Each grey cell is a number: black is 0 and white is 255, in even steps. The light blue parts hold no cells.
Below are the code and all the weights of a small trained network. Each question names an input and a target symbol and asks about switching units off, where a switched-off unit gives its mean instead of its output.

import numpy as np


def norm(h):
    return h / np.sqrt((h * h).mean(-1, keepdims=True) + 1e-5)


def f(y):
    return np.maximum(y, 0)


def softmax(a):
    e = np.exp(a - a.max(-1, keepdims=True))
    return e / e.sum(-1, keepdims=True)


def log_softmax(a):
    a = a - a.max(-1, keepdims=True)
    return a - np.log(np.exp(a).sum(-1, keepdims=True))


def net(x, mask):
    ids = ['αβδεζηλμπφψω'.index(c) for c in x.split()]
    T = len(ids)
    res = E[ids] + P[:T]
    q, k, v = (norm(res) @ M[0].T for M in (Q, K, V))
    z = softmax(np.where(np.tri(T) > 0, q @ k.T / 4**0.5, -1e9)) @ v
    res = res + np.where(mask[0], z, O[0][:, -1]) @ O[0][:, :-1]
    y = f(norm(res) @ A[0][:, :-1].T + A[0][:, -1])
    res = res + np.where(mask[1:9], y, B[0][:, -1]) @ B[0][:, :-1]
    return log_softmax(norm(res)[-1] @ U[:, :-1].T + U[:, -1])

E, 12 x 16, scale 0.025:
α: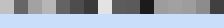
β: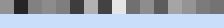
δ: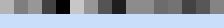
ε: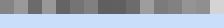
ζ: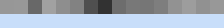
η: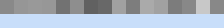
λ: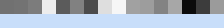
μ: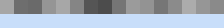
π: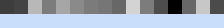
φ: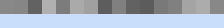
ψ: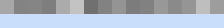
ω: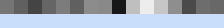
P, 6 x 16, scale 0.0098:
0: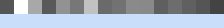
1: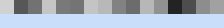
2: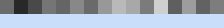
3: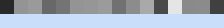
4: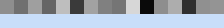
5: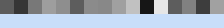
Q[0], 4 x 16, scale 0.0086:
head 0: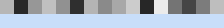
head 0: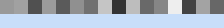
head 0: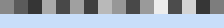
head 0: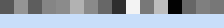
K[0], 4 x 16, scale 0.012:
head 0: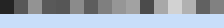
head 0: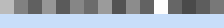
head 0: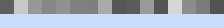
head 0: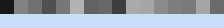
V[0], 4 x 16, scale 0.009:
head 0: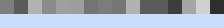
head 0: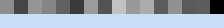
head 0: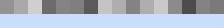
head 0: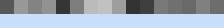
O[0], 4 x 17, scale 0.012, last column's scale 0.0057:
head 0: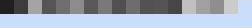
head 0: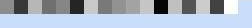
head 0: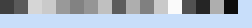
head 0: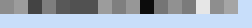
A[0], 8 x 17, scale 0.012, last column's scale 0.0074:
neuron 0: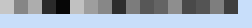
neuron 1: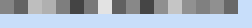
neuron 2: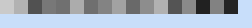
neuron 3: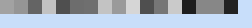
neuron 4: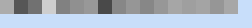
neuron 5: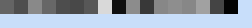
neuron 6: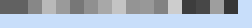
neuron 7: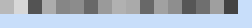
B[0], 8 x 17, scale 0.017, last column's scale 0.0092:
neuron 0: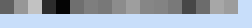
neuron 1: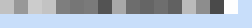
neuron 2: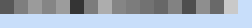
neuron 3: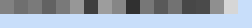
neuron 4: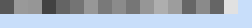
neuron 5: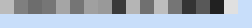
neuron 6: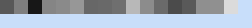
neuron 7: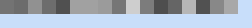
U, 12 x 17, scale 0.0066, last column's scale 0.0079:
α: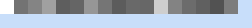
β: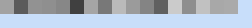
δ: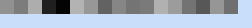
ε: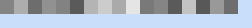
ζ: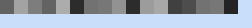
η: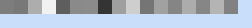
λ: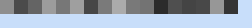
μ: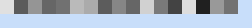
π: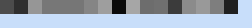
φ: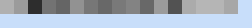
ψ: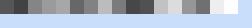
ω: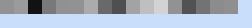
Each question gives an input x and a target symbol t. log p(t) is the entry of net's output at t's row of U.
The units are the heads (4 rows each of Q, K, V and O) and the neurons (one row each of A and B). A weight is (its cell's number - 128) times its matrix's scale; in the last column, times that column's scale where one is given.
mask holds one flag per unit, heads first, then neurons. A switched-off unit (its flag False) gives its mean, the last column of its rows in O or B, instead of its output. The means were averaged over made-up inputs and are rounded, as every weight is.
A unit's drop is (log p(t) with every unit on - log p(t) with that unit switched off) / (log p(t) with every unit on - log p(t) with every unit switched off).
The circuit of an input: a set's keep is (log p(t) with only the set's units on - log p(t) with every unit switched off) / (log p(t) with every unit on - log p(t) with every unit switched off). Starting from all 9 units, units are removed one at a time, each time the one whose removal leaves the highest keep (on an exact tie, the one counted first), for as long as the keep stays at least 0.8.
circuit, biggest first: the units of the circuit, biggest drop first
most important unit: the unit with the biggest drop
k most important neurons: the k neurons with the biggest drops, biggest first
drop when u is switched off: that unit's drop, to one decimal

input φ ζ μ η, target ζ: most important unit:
head 0
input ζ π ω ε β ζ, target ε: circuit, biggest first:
(head 0; neuron 7; neuron 2)
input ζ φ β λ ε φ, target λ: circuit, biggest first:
(head 0; neuron 3; neuron 6)
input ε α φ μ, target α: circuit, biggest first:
(head 0; neuron 5; neuron 1)
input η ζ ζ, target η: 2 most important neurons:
(neuron 1; neuron 6)
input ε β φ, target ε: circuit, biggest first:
(head 0; neuron 7; neuron 2)
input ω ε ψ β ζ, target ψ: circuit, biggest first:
(head 0; neuron 2)
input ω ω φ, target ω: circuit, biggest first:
(head 0; neuron 6)
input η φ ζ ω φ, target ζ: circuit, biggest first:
(head 0; neuron 2)
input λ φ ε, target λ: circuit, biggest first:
(head 0; neuron 3; neuron 6; neuron 1)
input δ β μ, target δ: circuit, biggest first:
(neuron 4; head 0; neuron 7)
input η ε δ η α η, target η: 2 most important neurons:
(neuron 1; neuron 6)
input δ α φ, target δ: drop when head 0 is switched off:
0.3
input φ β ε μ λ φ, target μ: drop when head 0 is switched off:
1.2
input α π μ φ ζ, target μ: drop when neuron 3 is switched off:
0.0
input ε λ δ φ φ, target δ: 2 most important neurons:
(neuron 4; neuron 7)
